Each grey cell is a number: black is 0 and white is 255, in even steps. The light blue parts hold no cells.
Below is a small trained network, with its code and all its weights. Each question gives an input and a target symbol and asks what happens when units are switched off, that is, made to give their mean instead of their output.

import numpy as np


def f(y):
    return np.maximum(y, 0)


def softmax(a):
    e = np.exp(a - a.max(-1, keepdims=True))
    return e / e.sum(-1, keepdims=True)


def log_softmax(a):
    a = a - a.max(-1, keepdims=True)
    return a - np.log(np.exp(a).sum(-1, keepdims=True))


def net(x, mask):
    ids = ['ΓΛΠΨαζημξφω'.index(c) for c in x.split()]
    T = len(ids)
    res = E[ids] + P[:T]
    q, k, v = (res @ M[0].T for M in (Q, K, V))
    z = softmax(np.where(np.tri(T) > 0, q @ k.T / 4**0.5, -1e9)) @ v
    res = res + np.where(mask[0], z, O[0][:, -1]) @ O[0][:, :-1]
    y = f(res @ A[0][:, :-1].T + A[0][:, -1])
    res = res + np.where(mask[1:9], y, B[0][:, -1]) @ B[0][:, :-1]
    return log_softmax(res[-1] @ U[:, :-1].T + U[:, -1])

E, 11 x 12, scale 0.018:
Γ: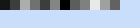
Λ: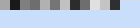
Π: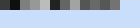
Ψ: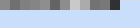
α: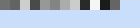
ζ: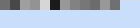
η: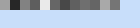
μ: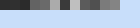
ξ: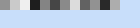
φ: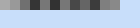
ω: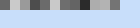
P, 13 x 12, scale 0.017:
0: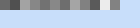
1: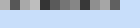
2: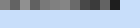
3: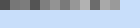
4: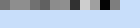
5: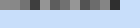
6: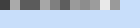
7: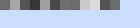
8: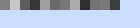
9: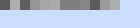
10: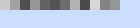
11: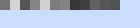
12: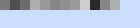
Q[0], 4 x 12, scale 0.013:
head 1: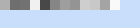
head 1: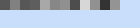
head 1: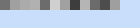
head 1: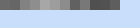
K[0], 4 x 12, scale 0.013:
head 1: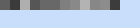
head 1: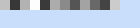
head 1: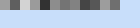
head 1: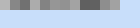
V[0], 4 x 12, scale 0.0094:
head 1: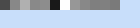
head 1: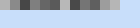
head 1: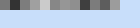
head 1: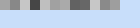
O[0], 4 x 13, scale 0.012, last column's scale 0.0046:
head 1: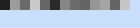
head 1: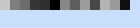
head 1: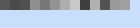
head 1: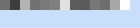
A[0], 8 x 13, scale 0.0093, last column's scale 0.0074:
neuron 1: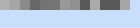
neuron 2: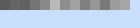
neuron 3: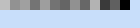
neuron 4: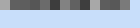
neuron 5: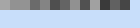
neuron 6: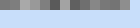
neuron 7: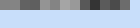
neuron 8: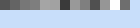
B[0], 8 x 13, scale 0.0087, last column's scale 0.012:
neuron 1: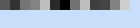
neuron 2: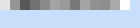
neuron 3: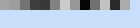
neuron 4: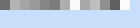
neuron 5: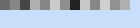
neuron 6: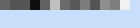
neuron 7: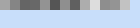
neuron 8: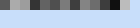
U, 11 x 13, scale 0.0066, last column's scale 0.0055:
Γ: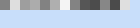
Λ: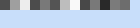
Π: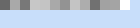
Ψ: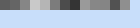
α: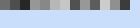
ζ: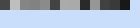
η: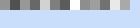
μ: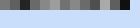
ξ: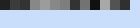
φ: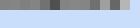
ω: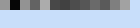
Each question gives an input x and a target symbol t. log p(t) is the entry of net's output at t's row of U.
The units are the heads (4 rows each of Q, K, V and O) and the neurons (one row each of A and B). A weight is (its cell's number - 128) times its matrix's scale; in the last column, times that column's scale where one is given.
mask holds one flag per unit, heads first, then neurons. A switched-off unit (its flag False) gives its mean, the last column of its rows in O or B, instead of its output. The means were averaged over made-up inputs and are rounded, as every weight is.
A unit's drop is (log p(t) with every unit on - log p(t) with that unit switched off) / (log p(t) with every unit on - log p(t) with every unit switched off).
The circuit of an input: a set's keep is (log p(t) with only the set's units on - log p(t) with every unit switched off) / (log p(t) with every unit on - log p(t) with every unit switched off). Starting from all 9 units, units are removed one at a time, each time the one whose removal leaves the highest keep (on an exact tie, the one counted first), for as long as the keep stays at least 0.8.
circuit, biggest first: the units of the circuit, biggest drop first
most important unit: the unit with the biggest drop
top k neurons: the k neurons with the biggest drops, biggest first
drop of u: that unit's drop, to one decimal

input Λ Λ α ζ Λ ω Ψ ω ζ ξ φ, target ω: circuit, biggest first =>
[head 1; neuron 1]
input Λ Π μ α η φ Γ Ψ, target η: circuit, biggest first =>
[head 1; neuron 8]
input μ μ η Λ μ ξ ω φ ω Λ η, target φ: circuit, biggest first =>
[head 1; neuron 4]
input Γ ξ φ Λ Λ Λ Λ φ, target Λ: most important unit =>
neuron 4
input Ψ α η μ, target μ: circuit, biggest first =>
[neuron 8; head 1; neuron 2]
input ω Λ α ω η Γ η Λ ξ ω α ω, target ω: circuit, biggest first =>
[head 1; neuron 1]
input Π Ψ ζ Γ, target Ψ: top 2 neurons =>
[neuron 8; neuron 4]
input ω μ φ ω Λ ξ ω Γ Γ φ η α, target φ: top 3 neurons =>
[neuron 5; neuron 4; neuron 1]
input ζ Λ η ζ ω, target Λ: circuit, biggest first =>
[head 1; neuron 4]
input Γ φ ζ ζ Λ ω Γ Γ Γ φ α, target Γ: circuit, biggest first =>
[neuron 3; head 1]
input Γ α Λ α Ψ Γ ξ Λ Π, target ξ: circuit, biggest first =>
[head 1; neuron 6]
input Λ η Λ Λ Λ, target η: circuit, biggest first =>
[head 1; neuron 4]
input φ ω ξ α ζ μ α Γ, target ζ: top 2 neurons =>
[neuron 4; neuron 1]
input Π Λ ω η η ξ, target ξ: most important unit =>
neuron 5
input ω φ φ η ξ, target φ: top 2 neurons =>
[neuron 5; neuron 4]
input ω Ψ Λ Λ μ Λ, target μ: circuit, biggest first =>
[head 1; neuron 3]
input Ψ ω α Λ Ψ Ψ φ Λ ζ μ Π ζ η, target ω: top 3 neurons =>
[neuron 8; neuron 4; neuron 5]
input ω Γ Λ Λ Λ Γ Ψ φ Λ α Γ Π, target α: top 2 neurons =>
[neuron 2; neuron 6]
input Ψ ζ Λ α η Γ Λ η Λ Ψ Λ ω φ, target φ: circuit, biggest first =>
[head 1; neuron 6]
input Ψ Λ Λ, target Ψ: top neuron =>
[neuron 3]
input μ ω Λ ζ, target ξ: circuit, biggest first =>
[neuron 4; head 1]
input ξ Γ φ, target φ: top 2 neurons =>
[neuron 4; neuron 7]
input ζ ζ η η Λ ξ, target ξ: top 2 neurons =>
[neuron 5; neuron 6]
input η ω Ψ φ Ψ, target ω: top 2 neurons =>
[neuron 4; neuron 1]
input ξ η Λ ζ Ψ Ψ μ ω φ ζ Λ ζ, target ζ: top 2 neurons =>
[neuron 4; neuron 2]
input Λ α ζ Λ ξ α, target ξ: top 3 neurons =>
[neuron 6; neuron 5; neuron 1]
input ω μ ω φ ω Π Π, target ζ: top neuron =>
[neuron 8]
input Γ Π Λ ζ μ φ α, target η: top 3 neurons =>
[neuron 2; neuron 1; neuron 5]
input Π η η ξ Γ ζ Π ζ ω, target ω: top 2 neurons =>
[neuron 1; neuron 4]
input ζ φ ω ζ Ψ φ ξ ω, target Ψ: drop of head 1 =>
0.5
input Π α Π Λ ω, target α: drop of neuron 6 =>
0.2
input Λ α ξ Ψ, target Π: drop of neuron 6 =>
0.3
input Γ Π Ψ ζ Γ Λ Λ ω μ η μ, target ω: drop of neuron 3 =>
0.1
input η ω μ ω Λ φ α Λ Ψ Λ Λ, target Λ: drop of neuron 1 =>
0.0
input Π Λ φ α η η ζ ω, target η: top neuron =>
[neuron 1]
